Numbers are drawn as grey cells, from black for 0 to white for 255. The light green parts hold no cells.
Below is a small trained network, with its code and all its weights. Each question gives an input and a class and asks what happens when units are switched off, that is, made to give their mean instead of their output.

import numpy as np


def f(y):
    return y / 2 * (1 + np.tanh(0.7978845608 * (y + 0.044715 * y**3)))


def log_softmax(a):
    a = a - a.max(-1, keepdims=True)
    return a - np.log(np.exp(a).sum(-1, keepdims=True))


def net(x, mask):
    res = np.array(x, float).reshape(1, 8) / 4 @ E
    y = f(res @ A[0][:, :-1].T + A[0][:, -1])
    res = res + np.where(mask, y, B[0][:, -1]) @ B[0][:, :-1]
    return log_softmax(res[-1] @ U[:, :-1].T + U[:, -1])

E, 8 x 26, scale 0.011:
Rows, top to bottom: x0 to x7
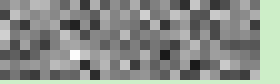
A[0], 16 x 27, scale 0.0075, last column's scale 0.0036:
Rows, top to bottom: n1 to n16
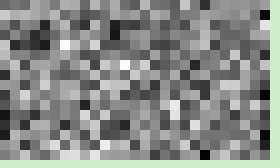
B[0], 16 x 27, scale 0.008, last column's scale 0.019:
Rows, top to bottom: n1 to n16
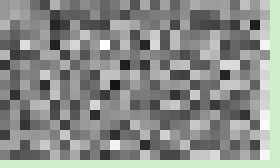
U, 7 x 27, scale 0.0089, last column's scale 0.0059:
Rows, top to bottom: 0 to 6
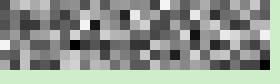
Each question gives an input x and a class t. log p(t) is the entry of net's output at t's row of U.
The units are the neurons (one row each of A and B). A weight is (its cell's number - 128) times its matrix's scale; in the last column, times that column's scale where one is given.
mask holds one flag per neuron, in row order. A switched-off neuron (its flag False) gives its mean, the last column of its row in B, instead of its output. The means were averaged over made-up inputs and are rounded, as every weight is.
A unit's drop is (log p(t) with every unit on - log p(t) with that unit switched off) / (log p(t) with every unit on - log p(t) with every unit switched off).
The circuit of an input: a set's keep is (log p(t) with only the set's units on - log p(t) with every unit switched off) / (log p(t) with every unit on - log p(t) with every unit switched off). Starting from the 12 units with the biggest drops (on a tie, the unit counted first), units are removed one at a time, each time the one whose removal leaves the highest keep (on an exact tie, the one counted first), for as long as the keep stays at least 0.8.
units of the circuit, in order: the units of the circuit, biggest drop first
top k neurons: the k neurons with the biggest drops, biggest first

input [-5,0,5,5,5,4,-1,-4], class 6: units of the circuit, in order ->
n5
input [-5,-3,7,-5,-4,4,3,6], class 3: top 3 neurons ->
n15, n7, n9
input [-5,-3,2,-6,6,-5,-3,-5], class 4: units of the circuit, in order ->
n3, n16
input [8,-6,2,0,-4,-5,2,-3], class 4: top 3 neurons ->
n2, n3, n16
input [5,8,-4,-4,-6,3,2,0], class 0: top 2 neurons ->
n14, n11
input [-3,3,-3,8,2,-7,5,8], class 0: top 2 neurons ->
n11, n15
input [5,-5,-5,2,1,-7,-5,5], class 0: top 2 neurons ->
n11, n14
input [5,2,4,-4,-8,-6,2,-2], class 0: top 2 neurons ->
n11, n8
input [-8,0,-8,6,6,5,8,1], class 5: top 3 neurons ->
n16, n1, n10
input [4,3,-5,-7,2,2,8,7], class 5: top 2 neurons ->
n16, n14
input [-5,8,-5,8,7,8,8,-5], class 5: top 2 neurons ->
n16, n10
